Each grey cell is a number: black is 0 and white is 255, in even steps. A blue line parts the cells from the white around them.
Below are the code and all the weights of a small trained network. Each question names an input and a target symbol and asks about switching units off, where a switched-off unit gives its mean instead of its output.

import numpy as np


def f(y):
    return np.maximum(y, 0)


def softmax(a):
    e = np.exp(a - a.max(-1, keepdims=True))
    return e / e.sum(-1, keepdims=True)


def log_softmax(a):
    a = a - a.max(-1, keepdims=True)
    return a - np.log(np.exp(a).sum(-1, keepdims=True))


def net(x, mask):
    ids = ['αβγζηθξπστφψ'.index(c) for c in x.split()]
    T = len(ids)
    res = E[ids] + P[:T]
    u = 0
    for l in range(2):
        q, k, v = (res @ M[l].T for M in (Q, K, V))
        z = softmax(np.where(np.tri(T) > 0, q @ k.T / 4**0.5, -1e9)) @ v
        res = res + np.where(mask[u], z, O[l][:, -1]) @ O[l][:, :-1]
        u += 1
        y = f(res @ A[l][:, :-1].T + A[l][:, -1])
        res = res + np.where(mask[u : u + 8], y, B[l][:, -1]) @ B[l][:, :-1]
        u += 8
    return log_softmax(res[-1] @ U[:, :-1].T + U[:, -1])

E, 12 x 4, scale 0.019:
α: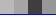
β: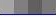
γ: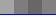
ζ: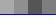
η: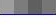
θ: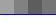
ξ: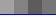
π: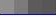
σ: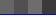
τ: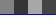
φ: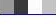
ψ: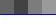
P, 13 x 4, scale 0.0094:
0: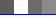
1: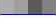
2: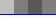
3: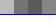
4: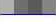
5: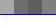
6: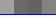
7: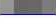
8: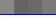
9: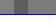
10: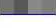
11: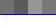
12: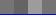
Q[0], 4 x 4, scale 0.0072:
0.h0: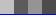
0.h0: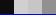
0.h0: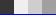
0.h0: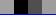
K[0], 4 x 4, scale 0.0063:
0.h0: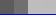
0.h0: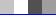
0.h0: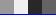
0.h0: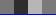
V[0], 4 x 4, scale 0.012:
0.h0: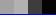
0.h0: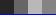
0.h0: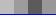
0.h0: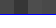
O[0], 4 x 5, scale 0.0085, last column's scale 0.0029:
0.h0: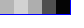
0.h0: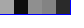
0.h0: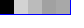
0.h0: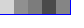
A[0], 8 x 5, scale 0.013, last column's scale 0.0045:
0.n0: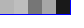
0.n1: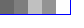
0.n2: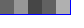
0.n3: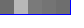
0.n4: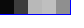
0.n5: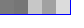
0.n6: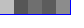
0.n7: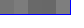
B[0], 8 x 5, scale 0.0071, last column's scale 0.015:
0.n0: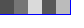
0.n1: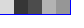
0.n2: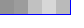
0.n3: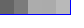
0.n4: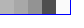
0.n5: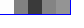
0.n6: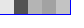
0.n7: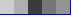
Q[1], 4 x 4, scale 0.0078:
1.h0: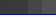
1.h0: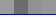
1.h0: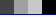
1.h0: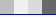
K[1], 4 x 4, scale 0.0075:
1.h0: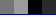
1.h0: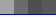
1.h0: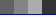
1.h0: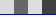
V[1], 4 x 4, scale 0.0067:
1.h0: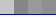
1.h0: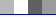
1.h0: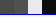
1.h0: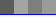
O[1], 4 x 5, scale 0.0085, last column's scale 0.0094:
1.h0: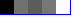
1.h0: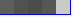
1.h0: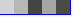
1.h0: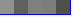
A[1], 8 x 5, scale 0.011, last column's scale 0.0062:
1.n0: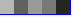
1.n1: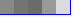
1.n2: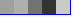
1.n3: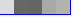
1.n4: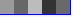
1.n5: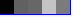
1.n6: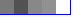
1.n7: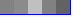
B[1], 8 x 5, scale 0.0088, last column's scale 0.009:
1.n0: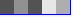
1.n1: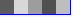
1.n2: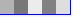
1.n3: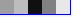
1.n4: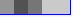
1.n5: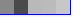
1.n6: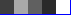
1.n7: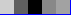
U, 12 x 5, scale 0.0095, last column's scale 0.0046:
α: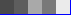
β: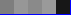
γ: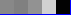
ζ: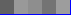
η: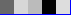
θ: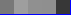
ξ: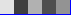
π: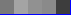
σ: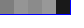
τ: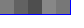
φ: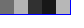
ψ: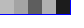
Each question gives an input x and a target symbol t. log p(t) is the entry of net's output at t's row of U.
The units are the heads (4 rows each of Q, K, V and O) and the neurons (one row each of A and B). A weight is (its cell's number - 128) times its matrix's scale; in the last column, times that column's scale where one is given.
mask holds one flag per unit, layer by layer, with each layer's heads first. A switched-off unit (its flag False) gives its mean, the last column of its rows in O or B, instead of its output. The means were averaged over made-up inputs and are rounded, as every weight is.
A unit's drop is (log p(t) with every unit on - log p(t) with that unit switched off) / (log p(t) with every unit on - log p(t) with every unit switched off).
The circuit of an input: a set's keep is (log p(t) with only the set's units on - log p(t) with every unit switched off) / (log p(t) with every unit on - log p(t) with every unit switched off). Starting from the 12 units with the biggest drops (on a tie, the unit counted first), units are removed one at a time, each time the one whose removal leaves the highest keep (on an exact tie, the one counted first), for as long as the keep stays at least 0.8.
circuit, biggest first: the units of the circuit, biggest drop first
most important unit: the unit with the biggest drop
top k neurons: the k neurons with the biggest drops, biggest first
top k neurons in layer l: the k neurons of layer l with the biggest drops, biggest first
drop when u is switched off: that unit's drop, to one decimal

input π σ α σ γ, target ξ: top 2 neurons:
1.n2; 0.n0
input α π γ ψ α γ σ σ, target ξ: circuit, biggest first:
0.h0; 1.n4
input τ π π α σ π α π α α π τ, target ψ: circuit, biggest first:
0.h0; 0.n6; 1.n3; 1.n0
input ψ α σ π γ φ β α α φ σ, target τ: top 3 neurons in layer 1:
1.n4; 1.n0; 1.n2
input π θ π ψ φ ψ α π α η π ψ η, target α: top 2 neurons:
0.n0; 0.n4
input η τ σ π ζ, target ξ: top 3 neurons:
0.n0; 1.n2; 1.n6
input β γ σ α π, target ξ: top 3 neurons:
1.n6; 1.n2; 1.n1
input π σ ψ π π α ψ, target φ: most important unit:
0.n0
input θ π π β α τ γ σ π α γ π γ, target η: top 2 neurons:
0.n6; 1.n4
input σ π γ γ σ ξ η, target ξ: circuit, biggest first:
0.h0; 1.n6; 1.n2
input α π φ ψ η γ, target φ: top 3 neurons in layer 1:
1.n6; 1.n2; 1.n4
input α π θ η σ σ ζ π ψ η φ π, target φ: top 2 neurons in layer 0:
0.n4; 0.n0
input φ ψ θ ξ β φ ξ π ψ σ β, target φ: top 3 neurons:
0.n4; 0.n2; 1.n6
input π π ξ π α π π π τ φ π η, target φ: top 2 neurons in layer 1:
1.n6; 1.n3
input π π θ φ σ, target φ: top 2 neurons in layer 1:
1.n3; 1.n5
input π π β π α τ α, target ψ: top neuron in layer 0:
0.n6
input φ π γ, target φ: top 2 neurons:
0.n4; 0.n2
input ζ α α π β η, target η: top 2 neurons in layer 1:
1.n4; 1.n0
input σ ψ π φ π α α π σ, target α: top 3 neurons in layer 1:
1.n3; 1.n4; 1.n7
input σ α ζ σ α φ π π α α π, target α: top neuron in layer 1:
1.n3
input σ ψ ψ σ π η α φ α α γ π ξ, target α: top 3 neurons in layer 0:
0.n0; 0.n4; 0.n6
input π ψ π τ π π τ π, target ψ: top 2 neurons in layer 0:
0.n6; 0.n2
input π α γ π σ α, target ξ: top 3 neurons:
0.n0; 1.n6; 1.n2
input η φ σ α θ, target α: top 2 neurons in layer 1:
1.n5; 1.n3
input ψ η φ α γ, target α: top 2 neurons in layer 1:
1.n5; 1.n3
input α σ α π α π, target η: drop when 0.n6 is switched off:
0.1
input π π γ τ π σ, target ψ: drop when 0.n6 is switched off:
0.3
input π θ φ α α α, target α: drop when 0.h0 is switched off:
-0.1
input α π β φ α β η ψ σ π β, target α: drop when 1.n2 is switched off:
0.0
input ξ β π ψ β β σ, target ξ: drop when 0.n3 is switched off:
0.2
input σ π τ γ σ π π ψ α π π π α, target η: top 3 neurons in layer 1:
1.n4; 1.n5; 1.n0
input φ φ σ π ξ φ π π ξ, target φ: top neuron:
0.n4
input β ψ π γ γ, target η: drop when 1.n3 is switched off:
0.2
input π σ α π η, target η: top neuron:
1.n5
